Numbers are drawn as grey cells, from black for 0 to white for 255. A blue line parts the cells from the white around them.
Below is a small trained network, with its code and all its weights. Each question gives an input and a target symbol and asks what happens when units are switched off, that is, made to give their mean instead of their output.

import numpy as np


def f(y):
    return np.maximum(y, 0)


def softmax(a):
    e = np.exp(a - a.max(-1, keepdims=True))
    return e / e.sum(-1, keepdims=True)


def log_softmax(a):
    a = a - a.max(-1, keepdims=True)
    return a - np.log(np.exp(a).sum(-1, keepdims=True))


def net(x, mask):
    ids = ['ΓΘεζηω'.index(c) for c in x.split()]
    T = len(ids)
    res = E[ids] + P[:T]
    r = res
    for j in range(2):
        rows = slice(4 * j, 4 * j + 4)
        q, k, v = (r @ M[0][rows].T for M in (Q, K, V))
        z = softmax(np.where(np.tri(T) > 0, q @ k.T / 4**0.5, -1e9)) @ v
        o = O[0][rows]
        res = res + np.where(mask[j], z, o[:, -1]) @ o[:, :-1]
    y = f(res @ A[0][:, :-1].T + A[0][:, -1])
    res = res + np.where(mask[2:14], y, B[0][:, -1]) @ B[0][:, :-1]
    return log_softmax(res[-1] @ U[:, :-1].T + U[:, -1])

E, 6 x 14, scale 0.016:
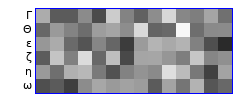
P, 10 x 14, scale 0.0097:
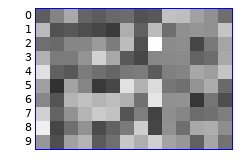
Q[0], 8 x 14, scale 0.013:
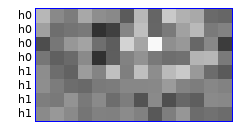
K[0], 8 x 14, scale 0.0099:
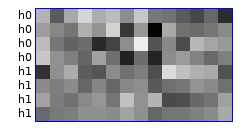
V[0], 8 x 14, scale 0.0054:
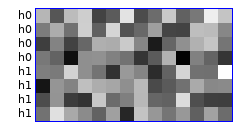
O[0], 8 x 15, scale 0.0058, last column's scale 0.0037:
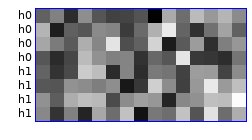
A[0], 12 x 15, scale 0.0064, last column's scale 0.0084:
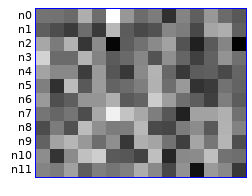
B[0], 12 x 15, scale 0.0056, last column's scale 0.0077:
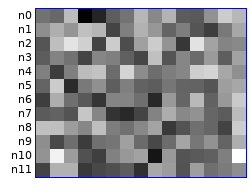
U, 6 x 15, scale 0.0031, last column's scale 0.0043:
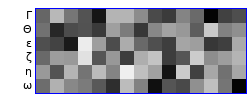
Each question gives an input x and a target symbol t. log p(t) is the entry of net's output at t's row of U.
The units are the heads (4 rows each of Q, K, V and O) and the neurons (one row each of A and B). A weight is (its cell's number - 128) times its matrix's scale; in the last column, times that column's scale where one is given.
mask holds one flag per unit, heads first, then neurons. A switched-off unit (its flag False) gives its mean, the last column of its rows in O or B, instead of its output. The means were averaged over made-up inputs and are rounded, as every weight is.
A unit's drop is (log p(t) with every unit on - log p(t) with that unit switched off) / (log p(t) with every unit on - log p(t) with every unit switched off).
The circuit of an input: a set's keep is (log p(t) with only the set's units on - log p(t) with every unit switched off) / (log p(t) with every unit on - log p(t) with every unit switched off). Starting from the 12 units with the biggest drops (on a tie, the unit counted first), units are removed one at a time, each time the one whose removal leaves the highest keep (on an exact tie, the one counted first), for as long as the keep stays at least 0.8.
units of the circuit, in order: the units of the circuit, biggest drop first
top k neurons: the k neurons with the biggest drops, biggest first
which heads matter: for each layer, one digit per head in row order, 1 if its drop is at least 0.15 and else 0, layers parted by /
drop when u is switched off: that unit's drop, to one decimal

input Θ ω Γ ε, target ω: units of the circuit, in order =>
h1, n10
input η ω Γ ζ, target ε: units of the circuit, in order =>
h1, h0
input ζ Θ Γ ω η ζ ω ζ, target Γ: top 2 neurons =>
n6, n10
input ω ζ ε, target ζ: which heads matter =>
11
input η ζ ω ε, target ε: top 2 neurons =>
n4, n0
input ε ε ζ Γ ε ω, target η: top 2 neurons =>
n6, n10
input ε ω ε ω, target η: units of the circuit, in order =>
h0, h1
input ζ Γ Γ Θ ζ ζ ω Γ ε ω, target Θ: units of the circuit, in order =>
h1
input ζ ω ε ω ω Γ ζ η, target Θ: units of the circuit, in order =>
h1, h0
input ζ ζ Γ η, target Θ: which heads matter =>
01
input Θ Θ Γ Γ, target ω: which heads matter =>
01
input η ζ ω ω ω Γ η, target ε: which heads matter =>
11
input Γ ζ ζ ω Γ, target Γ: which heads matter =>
11
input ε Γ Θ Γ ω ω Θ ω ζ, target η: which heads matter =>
01
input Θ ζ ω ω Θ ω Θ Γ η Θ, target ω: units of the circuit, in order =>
h0
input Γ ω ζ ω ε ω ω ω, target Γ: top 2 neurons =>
n0, n6
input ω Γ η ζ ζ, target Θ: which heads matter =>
10
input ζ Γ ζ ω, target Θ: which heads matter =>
11
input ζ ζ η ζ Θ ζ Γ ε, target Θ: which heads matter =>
01
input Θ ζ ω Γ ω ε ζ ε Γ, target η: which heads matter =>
10
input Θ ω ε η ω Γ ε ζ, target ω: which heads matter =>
01
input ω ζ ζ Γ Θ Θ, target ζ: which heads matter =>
11
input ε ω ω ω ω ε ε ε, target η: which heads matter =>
11
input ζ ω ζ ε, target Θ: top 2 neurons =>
n8, n10
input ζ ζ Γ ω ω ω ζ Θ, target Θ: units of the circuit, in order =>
h0, h1
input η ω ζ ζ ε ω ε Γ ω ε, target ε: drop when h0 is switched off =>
0.2
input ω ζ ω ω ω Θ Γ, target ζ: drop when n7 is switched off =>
0.1
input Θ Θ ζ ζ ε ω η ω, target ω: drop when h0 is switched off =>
0.4
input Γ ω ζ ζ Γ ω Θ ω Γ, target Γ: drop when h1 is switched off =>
0.4
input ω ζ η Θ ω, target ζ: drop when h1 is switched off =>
0.2
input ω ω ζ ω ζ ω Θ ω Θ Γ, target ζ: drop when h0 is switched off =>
0.3
